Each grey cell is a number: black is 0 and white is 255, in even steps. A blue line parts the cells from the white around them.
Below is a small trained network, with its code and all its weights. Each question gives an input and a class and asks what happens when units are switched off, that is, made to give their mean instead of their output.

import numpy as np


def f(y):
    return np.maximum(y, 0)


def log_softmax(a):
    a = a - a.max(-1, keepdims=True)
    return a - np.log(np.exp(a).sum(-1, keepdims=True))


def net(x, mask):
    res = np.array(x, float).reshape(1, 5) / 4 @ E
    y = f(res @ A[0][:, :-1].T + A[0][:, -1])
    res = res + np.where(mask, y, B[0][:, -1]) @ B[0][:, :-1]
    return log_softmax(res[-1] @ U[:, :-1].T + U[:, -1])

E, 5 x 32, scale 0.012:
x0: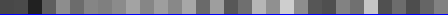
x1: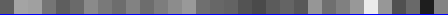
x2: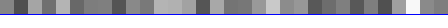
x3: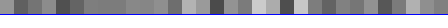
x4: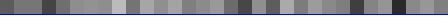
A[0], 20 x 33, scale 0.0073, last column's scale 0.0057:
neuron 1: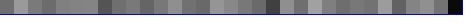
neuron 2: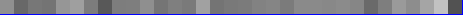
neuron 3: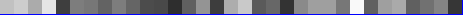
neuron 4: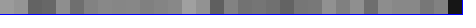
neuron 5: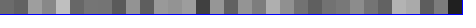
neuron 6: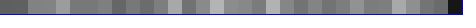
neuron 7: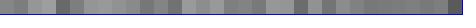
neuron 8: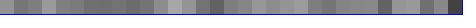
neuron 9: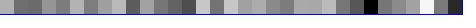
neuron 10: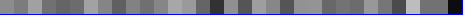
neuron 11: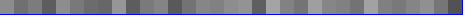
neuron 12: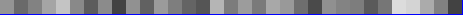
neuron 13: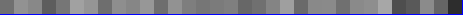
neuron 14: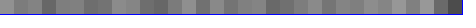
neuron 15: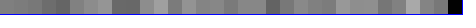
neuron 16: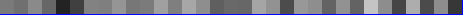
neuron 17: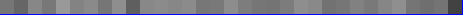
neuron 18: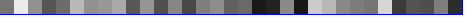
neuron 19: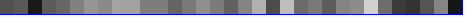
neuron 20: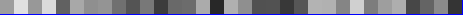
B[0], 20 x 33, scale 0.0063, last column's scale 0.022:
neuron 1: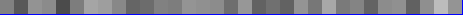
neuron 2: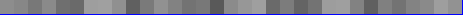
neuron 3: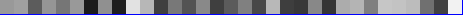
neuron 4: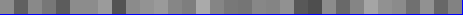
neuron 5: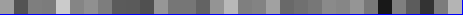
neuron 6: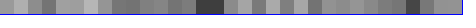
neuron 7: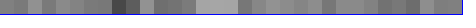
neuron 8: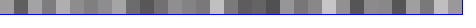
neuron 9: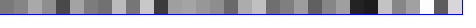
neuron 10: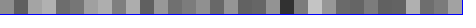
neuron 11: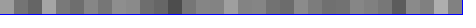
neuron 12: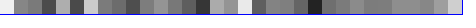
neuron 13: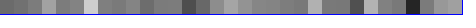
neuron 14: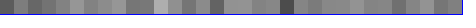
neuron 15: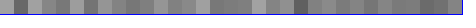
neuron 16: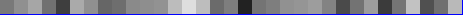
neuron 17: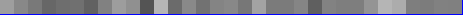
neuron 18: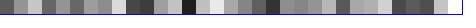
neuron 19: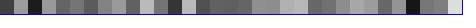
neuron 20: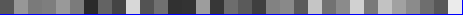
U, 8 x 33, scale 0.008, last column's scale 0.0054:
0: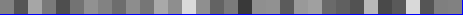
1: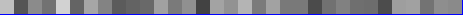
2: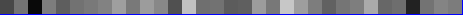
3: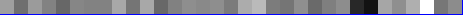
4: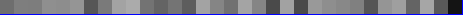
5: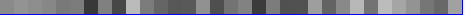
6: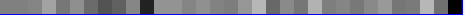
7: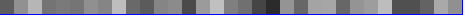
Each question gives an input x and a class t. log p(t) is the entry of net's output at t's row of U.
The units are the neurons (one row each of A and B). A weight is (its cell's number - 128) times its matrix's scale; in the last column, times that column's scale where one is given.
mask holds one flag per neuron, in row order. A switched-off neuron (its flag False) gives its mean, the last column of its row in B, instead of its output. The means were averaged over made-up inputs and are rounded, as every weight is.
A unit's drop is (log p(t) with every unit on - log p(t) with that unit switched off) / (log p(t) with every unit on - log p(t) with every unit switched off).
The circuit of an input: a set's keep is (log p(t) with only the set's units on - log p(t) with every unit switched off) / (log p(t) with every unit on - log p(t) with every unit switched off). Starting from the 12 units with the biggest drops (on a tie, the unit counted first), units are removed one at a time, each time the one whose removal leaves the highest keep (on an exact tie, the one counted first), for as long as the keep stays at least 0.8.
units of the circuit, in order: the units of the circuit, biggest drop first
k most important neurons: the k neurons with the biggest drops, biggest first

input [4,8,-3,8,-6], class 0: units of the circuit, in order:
neuron 16
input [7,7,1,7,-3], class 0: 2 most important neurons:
neuron 16; neuron 10
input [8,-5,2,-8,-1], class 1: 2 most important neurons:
neuron 12; neuron 5
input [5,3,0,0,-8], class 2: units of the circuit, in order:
neuron 20; neuron 3
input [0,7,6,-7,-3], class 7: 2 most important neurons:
neuron 3; neuron 18
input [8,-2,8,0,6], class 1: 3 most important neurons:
neuron 5; neuron 12; neuron 20
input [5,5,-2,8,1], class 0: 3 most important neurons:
neuron 16; neuron 10; neuron 20
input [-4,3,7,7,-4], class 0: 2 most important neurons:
neuron 16; neuron 10
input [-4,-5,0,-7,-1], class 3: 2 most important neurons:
neuron 9; neuron 12
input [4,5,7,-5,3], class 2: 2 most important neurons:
neuron 18; neuron 12
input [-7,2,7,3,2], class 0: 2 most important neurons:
neuron 10; neuron 16
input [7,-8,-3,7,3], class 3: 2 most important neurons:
neuron 9; neuron 20
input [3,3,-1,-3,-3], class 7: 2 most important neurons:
neuron 3; neuron 16
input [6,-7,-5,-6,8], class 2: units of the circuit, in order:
neuron 19
